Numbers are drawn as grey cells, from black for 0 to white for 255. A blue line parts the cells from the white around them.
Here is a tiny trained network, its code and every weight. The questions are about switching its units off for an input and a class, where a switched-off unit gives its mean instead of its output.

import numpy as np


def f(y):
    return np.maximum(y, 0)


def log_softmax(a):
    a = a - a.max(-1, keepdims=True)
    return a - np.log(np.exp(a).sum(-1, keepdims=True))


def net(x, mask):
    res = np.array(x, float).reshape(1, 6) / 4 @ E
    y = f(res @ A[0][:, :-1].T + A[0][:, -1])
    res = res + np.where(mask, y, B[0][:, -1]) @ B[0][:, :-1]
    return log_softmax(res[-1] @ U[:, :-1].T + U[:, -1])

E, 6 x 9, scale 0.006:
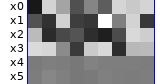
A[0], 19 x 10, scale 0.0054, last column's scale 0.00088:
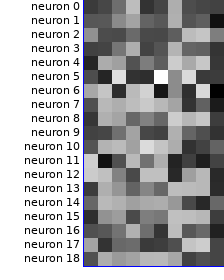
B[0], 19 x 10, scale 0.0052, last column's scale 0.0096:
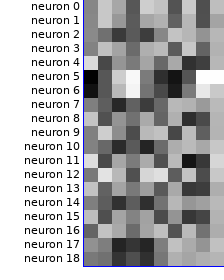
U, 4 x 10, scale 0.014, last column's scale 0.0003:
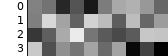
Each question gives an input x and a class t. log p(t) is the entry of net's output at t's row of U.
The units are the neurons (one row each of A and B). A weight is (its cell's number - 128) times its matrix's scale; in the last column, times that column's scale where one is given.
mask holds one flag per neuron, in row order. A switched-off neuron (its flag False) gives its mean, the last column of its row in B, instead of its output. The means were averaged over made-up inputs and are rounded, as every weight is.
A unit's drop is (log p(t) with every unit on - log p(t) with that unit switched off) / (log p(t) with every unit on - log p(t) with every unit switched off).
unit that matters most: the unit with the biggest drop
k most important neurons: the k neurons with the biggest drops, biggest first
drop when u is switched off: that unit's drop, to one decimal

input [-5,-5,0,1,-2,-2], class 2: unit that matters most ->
neuron 6
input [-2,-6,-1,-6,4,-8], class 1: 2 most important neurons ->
neuron 5; neuron 0
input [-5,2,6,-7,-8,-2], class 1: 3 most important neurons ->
neuron 0; neuron 9; neuron 3
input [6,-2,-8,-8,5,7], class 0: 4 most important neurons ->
neuron 10; neuron 7; neuron 18; neuron 14
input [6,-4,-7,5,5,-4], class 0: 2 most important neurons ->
neuron 10; neuron 7
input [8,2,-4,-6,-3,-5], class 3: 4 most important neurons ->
neuron 4; neuron 8; neuron 15; neuron 13
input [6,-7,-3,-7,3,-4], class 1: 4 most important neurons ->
neuron 5; neuron 0; neuron 16; neuron 9
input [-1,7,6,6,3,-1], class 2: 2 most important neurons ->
neuron 5; neuron 10
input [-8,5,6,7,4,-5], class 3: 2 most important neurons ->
neuron 11; neuron 0
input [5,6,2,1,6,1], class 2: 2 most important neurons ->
neuron 5; neuron 11
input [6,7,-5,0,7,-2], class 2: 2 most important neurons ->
neuron 5; neuron 11
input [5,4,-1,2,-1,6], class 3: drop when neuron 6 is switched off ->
0.3
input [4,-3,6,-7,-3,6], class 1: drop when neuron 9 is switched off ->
0.2
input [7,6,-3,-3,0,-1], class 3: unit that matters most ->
neuron 4
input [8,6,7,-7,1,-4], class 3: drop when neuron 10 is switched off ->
0.1
